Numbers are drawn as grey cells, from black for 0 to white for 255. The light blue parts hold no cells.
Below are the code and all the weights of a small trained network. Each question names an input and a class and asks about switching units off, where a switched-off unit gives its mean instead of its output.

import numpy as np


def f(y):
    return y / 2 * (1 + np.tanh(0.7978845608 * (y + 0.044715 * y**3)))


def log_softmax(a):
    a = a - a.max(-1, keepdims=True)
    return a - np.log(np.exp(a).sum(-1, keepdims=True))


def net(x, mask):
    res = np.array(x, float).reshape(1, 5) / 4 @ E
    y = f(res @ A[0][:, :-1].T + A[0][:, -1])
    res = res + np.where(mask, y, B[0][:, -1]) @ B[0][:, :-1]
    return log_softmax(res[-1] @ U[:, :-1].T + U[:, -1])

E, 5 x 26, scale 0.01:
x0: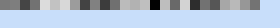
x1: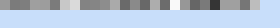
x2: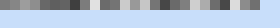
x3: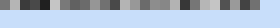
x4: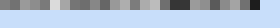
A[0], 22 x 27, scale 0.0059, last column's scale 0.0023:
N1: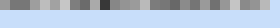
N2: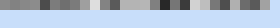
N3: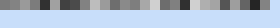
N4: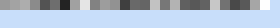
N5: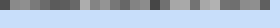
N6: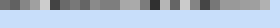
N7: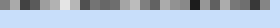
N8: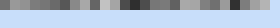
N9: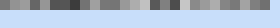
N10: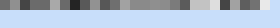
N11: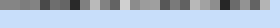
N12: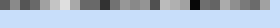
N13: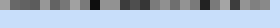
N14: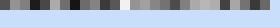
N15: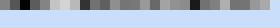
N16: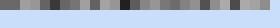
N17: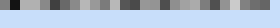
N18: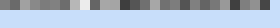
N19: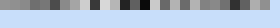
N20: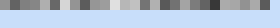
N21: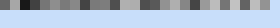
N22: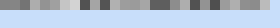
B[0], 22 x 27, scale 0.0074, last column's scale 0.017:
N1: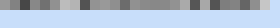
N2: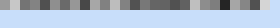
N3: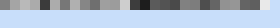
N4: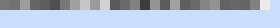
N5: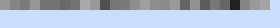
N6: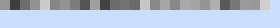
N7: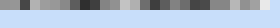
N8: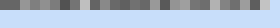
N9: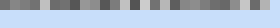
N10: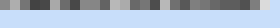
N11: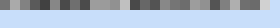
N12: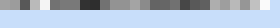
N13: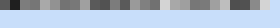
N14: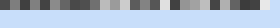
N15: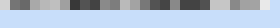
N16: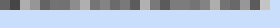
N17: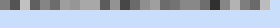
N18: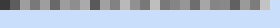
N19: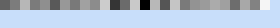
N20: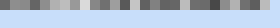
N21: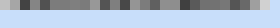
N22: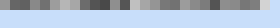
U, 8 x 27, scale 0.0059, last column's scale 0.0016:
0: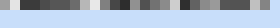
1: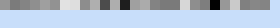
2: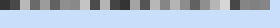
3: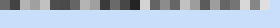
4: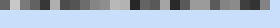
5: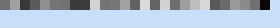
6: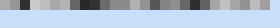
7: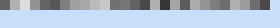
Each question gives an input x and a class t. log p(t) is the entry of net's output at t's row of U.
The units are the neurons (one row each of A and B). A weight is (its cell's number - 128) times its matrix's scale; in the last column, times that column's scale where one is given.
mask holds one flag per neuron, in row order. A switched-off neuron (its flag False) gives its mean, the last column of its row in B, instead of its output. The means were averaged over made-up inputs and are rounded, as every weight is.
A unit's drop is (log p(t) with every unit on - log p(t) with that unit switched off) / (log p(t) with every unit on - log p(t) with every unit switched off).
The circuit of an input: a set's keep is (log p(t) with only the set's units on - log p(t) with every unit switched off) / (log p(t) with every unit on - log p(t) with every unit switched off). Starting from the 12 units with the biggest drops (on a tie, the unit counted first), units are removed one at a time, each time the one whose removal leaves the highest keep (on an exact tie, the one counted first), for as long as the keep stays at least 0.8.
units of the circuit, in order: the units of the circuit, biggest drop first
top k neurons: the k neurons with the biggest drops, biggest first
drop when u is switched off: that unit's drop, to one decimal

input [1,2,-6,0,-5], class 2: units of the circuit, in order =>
[N19; N13]
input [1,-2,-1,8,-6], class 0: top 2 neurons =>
[N21; N3]
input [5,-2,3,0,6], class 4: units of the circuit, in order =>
[N14]
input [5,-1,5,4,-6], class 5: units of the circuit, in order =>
[N14; N9; N3]
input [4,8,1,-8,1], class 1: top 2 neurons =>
[N20; N17]
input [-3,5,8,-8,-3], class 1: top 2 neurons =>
[N20; N17]
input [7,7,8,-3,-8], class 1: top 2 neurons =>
[N20; N22]
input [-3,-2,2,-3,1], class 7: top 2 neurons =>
[N14; N10]
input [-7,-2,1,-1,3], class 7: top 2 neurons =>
[N19; N4]
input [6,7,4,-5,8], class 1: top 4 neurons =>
[N20; N17; N22; N1]
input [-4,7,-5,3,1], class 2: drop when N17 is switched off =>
0.0
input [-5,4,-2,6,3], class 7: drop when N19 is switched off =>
0.1
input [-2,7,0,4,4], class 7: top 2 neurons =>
[N14; N12]
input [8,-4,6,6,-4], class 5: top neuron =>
[N14]
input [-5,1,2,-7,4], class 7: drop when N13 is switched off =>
0.1
